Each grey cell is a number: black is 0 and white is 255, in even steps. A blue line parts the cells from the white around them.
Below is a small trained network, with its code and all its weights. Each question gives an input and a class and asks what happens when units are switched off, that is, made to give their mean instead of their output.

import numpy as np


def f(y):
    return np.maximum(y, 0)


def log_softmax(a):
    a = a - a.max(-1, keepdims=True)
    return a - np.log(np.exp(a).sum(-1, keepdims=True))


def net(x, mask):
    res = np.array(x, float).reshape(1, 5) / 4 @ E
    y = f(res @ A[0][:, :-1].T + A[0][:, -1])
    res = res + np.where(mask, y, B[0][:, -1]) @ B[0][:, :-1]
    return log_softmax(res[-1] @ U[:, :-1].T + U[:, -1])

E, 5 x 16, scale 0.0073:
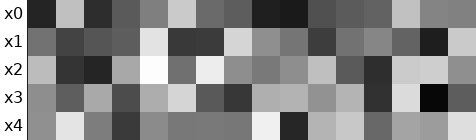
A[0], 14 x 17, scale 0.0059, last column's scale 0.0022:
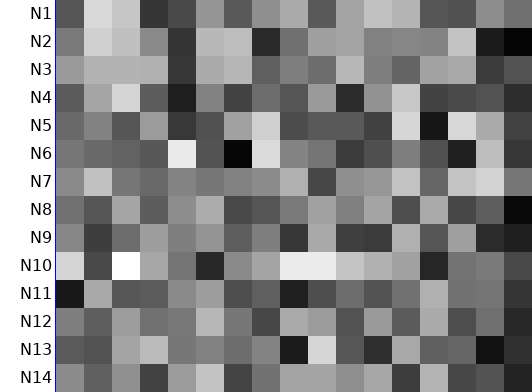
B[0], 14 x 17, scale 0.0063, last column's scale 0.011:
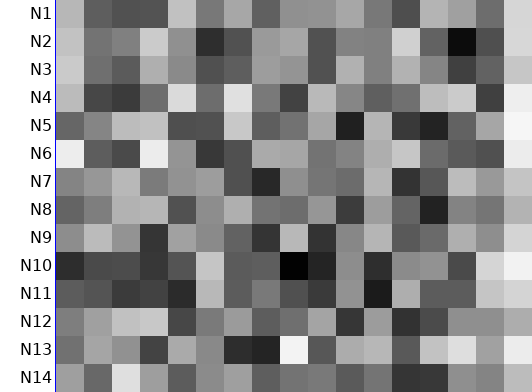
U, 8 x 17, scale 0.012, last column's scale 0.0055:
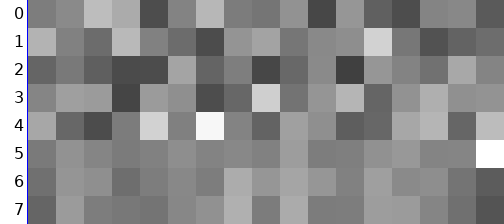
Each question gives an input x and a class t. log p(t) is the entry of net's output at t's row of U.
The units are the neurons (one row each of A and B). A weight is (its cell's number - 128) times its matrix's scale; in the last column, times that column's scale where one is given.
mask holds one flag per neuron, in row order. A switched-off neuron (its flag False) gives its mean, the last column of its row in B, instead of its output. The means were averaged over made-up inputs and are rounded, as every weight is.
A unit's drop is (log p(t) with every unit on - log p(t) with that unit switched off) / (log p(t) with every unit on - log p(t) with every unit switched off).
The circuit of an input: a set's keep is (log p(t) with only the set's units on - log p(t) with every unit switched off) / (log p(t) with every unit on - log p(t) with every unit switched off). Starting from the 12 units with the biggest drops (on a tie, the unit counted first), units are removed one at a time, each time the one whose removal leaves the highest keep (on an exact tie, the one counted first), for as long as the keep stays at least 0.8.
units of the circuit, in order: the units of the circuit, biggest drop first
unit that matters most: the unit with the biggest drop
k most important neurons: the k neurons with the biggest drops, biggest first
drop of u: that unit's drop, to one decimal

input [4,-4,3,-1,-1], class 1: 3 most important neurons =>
N10, N4, N2
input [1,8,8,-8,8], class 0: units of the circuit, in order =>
N5, N4
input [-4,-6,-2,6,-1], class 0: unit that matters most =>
N12
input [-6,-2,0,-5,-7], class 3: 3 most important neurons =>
N13, N9, N11
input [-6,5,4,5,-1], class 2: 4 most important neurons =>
N10, N5, N2, N4
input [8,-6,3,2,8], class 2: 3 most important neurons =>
N11, N13, N6
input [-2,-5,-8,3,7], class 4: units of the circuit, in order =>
N4, N1
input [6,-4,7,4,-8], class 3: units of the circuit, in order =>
N13, N4
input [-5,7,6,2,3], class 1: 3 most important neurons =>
N6, N4, N1
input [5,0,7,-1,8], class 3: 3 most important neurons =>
N4, N7, N10
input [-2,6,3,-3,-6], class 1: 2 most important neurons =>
N6, N7
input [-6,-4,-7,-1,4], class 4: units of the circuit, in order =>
N4, N1
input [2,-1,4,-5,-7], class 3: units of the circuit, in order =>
N13, N9
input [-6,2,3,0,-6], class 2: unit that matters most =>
N10
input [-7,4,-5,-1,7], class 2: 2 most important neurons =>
N10, N13
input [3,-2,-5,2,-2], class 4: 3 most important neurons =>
N4, N10, N1
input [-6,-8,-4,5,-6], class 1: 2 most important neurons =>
N2, N3
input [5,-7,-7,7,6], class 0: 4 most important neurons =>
N12, N14, N8, N6
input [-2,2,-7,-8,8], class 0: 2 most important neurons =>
N5, N13
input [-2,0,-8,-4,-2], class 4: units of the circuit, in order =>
N4
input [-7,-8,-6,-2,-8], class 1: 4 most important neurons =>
N2, N3, N7, N11
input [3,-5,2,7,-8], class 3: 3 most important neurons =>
N13, N5, N9
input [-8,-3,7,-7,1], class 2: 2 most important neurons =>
N10, N4
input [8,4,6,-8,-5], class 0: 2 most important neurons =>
N5, N10
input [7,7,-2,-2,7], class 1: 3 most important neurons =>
N6, N10, N13
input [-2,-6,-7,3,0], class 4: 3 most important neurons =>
N4, N1, N6
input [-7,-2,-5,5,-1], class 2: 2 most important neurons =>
N10, N5
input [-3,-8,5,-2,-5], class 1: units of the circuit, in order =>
N2
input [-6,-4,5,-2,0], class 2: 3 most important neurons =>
N10, N4, N6
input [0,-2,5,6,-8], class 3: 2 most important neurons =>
N13, N5
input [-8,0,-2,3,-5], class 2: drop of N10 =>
1.2
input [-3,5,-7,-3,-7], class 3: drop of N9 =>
0.5
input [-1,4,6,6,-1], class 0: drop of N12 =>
0.1
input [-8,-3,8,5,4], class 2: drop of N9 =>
0.0
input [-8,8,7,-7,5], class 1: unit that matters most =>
N6
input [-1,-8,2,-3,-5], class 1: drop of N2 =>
0.4
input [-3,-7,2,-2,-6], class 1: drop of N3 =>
0.3
